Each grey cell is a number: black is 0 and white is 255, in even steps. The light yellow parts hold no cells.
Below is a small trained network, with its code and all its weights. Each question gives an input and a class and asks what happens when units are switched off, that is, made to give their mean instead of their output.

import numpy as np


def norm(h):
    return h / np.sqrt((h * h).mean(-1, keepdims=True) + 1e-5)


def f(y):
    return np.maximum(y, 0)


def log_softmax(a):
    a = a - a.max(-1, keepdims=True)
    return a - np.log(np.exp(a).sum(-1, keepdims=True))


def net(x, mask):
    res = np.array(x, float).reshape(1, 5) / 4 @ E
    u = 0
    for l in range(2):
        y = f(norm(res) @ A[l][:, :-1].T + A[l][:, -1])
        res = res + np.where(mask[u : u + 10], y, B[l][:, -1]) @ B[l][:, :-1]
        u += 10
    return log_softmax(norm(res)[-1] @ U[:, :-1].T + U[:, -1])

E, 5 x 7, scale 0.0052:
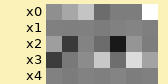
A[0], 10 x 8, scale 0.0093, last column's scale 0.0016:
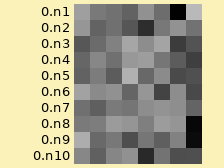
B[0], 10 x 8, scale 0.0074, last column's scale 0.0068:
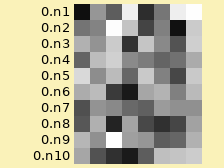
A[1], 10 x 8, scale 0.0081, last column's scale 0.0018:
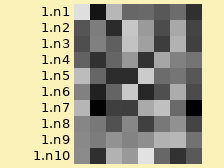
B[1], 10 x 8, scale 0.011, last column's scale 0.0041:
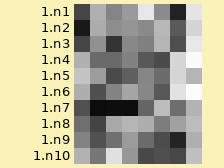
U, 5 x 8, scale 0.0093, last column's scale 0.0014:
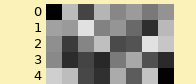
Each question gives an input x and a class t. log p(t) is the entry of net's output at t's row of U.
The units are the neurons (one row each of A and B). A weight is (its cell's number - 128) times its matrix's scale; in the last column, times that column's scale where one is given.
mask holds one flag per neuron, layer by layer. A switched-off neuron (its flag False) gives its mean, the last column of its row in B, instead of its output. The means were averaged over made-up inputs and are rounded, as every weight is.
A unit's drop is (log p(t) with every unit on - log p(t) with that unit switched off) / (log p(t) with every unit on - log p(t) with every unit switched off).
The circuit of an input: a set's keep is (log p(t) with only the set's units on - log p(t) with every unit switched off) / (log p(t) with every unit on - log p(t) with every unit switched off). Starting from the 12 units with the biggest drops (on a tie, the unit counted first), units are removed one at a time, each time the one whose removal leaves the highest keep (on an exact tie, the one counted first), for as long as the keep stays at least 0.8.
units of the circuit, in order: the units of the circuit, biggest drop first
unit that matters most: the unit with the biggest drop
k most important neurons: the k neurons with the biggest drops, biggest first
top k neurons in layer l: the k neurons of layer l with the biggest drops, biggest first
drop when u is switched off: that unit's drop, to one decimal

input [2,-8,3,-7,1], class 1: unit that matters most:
0.n2
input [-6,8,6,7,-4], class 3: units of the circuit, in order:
(0.n10; 1.n7)
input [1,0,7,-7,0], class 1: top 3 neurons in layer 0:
(0.n9; 0.n2; 0.n6)
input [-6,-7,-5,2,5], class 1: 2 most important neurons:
(0.n3; 0.n5)
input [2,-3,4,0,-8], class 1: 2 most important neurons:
(0.n2; 0.n1)
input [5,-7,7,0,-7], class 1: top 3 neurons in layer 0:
(0.n1; 0.n2; 0.n9)
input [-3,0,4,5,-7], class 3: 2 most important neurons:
(0.n10; 1.n7)
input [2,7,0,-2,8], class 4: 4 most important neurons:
(0.n6; 1.n5; 0.n1; 0.n5)
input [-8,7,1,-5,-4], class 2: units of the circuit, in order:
(0.n1; 1.n6)
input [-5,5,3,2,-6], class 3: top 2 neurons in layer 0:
(0.n10; 0.n3)
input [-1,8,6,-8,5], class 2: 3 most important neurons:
(0.n1; 0.n3; 0.n5)
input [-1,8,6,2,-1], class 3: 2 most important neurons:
(0.n10; 0.n1)
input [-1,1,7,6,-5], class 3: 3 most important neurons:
(0.n1; 0.n10; 1.n7)
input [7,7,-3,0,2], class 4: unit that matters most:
0.n1
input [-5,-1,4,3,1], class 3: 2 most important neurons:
(0.n10; 1.n7)
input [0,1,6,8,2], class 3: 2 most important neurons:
(0.n1; 0.n10)
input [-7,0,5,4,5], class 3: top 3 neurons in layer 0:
(0.n10; 0.n3; 0.n5)
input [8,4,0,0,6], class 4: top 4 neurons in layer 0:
(0.n1; 0.n2; 0.n6; 0.n9)
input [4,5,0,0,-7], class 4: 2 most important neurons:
(0.n1; 1.n2)
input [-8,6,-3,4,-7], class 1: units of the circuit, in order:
(0.n3)
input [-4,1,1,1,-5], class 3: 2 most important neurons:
(0.n10; 0.n3)
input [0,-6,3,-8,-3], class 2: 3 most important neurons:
(0.n1; 0.n3; 0.n5)
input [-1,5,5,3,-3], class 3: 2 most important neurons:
(0.n10; 0.n1)
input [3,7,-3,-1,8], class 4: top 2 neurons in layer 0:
(0.n1; 0.n10)
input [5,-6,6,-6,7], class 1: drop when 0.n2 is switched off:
0.2
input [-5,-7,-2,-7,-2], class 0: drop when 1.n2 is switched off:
0.1
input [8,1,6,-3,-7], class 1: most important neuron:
(0.n1)
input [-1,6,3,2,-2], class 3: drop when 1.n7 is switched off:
0.5
